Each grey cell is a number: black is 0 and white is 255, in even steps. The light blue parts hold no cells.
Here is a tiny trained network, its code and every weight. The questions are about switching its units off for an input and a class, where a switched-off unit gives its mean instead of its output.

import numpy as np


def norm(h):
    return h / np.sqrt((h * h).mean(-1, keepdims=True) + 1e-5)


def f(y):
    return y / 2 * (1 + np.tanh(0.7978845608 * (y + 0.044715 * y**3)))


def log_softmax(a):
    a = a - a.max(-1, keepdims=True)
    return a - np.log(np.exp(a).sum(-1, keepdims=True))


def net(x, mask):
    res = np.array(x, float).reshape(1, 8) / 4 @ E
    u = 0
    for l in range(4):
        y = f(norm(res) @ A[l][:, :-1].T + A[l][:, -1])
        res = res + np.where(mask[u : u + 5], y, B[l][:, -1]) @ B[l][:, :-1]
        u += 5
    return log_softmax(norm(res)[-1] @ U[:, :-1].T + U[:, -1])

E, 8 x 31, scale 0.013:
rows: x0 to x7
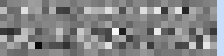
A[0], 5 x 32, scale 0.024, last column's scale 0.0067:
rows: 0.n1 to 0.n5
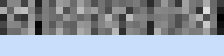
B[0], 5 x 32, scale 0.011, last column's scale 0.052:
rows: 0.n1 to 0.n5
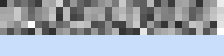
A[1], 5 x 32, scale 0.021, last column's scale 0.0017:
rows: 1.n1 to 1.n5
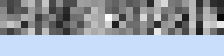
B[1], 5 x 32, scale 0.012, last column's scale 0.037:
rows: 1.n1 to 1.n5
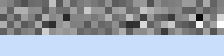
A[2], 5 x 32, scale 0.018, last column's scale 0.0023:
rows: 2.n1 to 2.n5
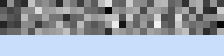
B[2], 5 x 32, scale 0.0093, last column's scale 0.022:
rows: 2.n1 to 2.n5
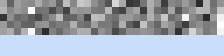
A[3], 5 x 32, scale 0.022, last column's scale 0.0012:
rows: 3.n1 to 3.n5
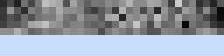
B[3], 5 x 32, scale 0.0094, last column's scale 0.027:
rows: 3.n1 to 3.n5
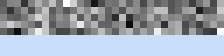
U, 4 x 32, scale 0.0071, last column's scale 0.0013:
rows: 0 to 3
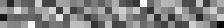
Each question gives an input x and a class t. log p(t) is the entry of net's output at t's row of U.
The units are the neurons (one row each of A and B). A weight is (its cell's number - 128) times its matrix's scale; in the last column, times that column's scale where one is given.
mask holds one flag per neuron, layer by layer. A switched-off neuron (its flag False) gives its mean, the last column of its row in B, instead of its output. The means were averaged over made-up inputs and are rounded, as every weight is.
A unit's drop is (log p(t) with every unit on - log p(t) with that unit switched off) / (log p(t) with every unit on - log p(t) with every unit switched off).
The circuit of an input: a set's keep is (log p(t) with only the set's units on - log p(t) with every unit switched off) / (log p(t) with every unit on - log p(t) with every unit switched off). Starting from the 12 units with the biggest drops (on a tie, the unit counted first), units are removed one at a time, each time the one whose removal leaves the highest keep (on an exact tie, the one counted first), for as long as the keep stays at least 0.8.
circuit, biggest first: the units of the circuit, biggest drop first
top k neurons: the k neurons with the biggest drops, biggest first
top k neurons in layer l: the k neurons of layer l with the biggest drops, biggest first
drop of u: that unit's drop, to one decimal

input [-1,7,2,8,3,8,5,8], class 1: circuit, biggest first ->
0.n2
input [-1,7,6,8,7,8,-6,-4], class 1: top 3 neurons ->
0.n2, 1.n4, 0.n5
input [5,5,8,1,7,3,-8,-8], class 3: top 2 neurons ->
1.n4, 2.n2
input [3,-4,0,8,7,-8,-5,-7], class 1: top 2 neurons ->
0.n3, 1.n4
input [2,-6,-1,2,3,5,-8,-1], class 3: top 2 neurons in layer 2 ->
2.n5, 2.n2
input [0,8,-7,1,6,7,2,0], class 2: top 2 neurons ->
1.n3, 0.n3
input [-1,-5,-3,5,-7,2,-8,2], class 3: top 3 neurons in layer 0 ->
0.n1, 0.n3, 0.n5
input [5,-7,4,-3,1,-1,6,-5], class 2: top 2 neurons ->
0.n1, 3.n2
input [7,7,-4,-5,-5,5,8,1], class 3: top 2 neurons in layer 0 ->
0.n5, 0.n3
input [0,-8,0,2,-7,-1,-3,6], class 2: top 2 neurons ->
0.n1, 3.n2
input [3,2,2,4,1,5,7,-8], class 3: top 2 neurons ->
0.n4, 0.n3
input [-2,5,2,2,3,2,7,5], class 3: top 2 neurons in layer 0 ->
0.n4, 0.n1
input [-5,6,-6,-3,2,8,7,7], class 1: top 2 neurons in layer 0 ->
0.n2, 0.n1
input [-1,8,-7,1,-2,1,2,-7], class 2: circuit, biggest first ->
1.n3
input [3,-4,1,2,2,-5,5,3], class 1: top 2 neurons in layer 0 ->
0.n3, 0.n1
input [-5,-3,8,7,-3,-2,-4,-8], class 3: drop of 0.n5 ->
0.4
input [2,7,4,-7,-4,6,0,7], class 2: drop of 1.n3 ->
1.1
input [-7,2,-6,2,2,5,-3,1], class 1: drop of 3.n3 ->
0.0
